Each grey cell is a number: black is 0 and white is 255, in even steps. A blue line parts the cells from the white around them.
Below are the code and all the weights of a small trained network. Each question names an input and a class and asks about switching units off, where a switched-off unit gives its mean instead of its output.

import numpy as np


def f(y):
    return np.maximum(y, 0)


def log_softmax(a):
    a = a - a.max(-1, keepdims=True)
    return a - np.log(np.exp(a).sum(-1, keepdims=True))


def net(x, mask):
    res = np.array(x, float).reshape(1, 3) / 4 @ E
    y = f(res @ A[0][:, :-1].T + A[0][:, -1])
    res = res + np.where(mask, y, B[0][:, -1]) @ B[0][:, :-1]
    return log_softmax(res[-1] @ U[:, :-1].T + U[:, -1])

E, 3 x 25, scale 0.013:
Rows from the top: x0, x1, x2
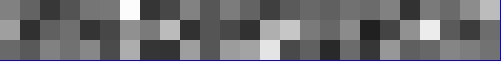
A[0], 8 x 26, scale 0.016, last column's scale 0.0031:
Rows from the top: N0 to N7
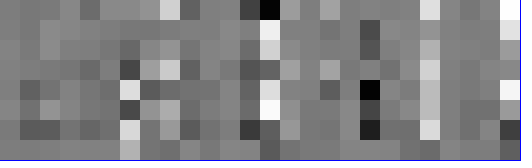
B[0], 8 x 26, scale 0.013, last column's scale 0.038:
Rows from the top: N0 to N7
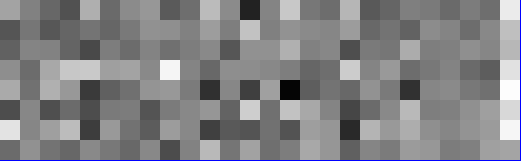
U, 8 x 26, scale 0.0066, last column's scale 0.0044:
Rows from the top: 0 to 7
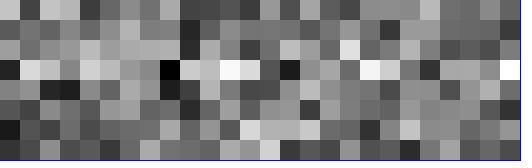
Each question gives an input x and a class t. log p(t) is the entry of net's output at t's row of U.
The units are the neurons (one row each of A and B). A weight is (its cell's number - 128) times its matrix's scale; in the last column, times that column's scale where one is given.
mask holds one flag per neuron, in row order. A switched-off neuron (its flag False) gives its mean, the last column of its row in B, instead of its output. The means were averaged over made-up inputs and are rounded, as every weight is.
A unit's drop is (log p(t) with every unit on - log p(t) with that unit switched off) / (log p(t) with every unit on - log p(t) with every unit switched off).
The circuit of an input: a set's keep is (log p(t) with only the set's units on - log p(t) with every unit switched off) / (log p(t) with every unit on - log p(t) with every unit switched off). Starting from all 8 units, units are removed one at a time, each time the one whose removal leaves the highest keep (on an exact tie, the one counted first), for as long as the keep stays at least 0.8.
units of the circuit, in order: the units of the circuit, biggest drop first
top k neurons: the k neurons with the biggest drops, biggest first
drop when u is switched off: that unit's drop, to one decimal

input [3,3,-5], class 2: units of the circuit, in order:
[N0]
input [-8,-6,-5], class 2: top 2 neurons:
[N4 N6]
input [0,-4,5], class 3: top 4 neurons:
[N4 N0 N6 N5]
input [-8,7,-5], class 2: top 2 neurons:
[N3 N0]
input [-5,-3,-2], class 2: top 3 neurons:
[N4 N6 N5]
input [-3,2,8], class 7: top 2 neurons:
[N4 N1]
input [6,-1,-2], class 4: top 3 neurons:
[N4 N3 N7]
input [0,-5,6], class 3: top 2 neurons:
[N4 N0]
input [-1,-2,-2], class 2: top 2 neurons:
[N4 N6]
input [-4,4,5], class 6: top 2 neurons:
[N5 N1]
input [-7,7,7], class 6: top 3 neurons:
[N5 N1 N2]
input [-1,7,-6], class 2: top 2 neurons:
[N0 N3]
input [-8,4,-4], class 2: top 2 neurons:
[N3 N0]
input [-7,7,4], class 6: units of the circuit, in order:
[N5]
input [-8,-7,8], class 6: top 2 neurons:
[N4 N1]
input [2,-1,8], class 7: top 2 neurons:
[N6 N1]
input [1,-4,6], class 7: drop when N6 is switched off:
0.9
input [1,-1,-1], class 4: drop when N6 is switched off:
0.5
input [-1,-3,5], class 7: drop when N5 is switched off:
0.3
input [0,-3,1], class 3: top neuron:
[N0]
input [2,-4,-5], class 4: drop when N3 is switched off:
0.6
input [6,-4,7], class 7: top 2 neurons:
[N6 N4]
